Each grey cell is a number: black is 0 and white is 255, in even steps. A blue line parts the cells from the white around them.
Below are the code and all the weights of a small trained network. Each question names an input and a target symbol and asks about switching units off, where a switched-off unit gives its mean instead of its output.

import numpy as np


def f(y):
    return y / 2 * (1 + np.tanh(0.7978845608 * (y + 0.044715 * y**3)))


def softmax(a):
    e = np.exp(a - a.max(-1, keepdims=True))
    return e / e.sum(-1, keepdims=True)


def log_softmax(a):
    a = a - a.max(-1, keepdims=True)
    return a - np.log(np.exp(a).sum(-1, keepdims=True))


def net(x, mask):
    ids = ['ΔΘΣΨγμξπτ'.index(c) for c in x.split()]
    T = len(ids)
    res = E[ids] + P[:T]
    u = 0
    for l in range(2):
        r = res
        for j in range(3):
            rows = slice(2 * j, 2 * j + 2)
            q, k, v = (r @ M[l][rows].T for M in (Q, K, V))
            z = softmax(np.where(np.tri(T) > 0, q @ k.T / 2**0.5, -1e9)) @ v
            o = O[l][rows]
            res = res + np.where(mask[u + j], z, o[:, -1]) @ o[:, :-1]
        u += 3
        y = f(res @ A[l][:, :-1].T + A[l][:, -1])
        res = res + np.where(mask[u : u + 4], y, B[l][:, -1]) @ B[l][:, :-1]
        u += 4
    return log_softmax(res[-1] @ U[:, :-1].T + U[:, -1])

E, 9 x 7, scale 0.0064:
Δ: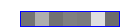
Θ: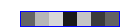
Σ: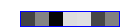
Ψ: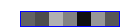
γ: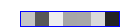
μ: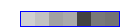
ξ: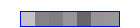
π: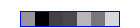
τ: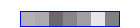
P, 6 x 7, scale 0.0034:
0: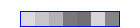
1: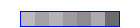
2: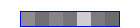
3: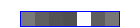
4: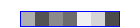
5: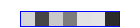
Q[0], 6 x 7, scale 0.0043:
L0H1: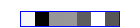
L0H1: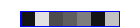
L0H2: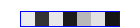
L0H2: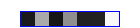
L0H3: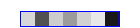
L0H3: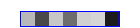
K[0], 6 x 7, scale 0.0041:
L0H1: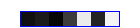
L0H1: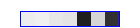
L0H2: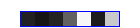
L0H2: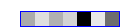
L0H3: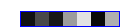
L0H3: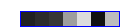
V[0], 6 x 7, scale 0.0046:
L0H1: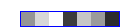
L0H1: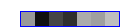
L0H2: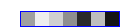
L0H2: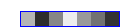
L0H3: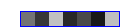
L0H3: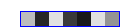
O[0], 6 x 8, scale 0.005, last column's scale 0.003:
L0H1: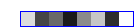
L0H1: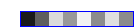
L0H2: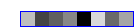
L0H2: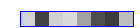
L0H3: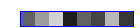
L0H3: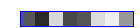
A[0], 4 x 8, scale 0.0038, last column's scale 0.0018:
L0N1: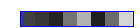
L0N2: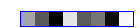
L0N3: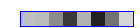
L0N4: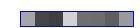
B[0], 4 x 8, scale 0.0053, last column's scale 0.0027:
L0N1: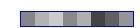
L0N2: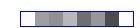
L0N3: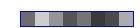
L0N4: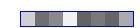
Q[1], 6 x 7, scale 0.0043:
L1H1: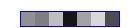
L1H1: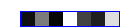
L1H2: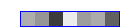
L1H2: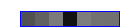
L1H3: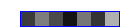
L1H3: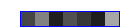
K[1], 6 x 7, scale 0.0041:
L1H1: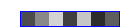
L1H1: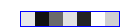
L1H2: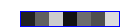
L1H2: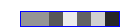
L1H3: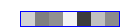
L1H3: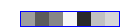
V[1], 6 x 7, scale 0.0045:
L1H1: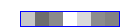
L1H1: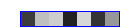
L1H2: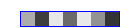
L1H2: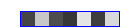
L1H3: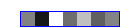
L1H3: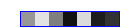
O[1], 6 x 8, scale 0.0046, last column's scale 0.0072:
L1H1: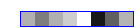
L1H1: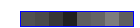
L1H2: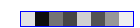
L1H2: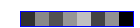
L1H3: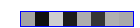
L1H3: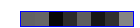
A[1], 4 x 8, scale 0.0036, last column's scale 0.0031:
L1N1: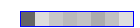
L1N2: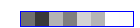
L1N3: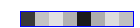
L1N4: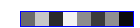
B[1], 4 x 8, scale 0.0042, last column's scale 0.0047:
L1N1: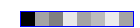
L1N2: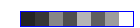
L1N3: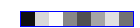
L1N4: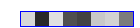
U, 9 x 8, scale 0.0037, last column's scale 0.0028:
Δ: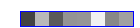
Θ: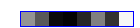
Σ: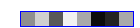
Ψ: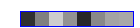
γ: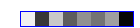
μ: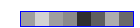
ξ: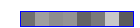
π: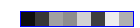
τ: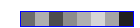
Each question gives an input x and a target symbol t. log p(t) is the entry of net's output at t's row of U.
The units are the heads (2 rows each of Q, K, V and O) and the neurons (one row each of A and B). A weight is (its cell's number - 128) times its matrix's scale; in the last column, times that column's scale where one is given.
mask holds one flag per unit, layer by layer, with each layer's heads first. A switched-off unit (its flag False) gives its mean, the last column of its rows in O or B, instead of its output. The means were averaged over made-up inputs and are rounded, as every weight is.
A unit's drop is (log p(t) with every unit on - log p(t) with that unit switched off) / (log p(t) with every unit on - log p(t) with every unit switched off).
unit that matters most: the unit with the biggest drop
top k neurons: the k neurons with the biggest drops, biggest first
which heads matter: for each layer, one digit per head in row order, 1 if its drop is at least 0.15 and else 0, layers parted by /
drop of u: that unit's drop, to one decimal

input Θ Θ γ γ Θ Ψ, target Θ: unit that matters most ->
L1H1
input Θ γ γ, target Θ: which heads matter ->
100 / 101
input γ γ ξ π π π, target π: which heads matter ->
100 / 000
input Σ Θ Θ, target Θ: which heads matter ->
000 / 101
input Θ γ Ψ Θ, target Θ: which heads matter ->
100 / 100
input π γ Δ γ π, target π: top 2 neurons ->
L1N2; L0N2
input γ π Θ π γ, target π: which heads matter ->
110 / 000
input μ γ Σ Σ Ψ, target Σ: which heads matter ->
001 / 100
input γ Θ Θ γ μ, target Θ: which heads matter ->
100 / 101
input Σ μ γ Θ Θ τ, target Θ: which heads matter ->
000 / 101
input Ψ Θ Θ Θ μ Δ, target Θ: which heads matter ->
000 / 101
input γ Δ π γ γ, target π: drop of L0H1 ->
0.5
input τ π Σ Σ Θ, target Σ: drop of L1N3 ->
0.0
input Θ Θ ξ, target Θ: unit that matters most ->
L1H1
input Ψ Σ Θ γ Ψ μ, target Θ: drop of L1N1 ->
0.1
